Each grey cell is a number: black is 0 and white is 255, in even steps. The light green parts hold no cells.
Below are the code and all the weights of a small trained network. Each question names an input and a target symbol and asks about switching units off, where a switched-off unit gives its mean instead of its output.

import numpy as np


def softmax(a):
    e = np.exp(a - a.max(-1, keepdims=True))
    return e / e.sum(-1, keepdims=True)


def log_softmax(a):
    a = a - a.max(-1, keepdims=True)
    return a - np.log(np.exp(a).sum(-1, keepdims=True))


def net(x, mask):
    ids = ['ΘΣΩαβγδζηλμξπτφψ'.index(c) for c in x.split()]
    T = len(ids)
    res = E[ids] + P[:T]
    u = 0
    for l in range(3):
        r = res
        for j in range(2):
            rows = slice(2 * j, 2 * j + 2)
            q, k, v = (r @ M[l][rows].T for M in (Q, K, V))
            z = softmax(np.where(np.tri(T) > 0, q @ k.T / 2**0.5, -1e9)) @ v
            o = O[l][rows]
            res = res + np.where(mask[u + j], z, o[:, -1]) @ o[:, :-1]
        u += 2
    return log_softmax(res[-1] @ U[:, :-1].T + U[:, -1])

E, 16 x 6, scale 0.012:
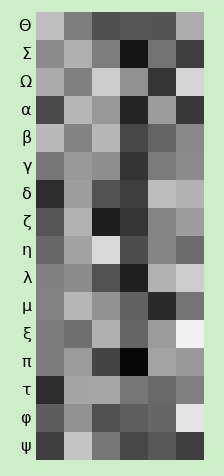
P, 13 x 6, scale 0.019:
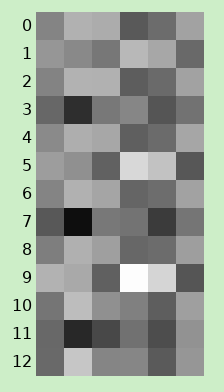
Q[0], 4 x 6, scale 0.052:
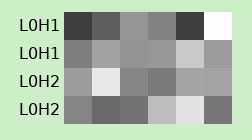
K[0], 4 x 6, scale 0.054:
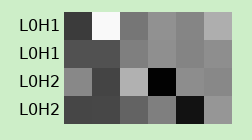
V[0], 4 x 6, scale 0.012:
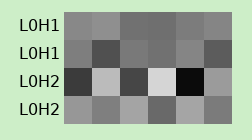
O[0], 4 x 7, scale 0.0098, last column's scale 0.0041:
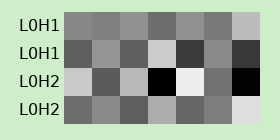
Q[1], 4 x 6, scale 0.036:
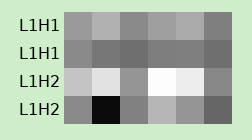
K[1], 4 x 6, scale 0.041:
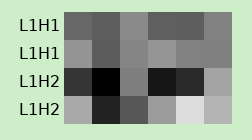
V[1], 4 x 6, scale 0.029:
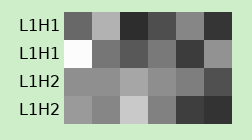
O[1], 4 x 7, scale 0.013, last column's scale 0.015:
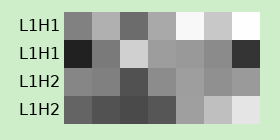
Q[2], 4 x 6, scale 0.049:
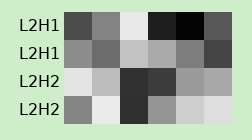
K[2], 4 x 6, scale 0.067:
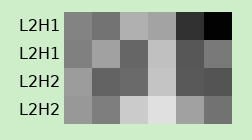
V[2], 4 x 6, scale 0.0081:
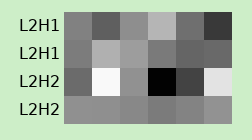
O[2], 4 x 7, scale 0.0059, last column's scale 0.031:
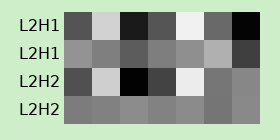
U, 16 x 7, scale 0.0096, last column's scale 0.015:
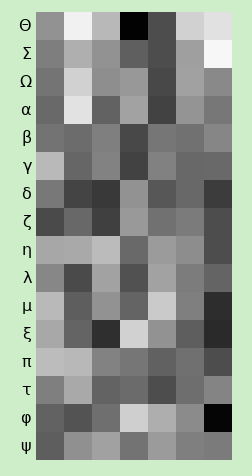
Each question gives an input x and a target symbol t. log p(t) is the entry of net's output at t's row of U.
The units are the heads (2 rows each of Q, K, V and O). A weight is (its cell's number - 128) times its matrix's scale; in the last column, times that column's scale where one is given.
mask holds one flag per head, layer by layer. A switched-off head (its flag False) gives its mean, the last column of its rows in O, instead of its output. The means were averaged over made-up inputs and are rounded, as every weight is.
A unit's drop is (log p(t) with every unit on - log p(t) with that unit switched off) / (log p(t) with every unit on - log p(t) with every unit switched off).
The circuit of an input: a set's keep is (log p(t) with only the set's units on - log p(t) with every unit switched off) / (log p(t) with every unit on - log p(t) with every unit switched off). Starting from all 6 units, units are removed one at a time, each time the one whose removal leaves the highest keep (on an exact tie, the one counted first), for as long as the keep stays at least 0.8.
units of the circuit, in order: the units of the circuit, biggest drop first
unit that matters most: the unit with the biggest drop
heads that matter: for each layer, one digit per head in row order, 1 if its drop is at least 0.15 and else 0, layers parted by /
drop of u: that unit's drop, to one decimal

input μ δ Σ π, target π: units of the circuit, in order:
(L1H2 L1H1)
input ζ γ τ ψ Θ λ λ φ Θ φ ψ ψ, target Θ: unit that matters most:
L0H2
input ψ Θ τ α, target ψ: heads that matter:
00 / 10 / 00
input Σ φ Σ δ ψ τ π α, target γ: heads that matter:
01 / 10 / 00
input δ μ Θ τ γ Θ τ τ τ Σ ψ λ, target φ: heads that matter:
00 / 10 / 00
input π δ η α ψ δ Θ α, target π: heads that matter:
00 / 11 / 00
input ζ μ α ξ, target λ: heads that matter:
01 / 10 / 00
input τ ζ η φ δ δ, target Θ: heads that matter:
01 / 11 / 00
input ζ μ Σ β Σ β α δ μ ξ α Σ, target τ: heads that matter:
00 / 11 / 00
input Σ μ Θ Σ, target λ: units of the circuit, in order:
(L0H2 L1H1)
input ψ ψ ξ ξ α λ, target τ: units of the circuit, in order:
(L1H1 L1H2 L2H1)
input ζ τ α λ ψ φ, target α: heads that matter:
00 / 11 / 10
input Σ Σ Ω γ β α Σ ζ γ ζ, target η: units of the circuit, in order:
(L0H2 L1H2)
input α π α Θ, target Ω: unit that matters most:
L1H2
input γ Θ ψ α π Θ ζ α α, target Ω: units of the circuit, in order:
(L0H1 L0H2)
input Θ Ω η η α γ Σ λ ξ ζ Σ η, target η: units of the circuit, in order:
(L1H2 L1H1 L0H2)
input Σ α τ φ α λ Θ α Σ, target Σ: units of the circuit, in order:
(L1H2 L2H2 L0H1)
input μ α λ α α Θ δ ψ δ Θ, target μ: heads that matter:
01 / 00 / 00
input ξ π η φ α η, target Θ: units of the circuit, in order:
(L0H2 L1H2 L1H1 L2H1)
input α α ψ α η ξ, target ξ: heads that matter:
10 / 10 / 00
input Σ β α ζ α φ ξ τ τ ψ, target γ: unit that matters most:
L0H2
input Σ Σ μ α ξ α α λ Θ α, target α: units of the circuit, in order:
(L1H1 L1H2 L2H1 L0H1)
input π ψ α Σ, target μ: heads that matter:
01 / 10 / 00
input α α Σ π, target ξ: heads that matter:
00 / 10 / 00
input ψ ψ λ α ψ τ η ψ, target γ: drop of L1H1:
0.4
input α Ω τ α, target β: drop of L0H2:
0.2
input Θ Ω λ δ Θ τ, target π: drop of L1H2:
0.6
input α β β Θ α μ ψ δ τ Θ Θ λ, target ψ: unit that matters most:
L1H1
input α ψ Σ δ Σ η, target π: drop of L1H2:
0.5
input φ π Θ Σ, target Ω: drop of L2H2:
0.1
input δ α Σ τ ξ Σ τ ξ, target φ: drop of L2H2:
0.0
